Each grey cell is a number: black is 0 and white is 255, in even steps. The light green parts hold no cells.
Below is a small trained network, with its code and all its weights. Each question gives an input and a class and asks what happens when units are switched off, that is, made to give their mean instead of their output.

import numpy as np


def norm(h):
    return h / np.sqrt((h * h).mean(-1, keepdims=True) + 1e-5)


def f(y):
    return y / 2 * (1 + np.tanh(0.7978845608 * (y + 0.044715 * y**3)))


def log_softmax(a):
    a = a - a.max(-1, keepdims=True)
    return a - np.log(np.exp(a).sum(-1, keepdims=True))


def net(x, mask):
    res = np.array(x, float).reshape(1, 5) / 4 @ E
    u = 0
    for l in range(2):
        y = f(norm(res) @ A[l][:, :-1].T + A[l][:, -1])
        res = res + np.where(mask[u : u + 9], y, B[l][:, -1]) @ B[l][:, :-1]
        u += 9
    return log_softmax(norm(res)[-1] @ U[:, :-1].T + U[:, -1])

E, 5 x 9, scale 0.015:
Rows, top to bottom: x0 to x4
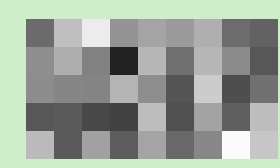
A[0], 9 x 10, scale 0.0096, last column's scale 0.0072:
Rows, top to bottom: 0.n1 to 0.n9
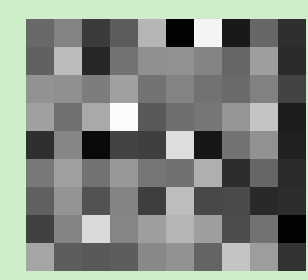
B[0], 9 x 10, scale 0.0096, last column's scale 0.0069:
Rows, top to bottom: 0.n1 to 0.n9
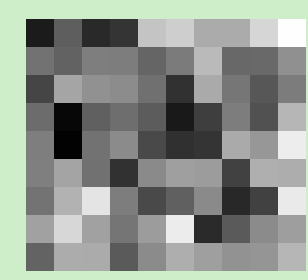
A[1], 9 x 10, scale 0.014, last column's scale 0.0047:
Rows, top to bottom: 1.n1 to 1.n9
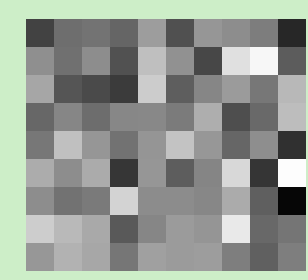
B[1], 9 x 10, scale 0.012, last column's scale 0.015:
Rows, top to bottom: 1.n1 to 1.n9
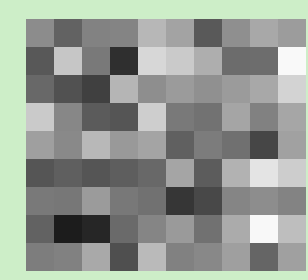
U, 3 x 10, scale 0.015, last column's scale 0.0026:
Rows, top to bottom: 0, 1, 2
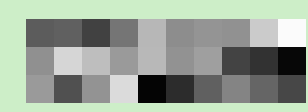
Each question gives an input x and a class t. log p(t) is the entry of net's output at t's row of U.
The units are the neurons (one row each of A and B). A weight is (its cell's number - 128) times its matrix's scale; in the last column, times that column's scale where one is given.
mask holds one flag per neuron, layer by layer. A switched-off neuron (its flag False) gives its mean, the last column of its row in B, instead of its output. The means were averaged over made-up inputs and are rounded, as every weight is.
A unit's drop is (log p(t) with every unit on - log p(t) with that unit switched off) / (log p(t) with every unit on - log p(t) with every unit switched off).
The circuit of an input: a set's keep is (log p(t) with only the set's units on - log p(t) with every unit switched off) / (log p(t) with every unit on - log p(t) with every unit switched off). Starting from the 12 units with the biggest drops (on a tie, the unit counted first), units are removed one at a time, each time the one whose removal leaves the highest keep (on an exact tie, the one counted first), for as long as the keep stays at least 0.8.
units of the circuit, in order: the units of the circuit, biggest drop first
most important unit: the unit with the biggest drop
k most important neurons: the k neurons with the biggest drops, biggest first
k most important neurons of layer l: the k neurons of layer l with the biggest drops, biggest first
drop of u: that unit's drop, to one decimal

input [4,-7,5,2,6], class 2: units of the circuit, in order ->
0.n1, 0.n4, 1.n2
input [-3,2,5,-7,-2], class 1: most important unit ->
0.n5
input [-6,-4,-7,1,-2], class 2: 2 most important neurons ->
0.n5, 0.n1
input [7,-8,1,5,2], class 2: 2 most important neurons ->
0.n1, 0.n4
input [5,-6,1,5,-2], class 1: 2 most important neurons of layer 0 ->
0.n8, 0.n5
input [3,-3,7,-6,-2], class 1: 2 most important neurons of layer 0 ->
0.n5, 0.n6
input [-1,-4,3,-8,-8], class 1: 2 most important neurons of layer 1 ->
1.n8, 1.n6
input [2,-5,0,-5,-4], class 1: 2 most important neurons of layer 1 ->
1.n8, 1.n6
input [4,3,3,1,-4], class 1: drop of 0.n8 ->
0.2
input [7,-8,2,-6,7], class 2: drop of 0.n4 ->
0.2
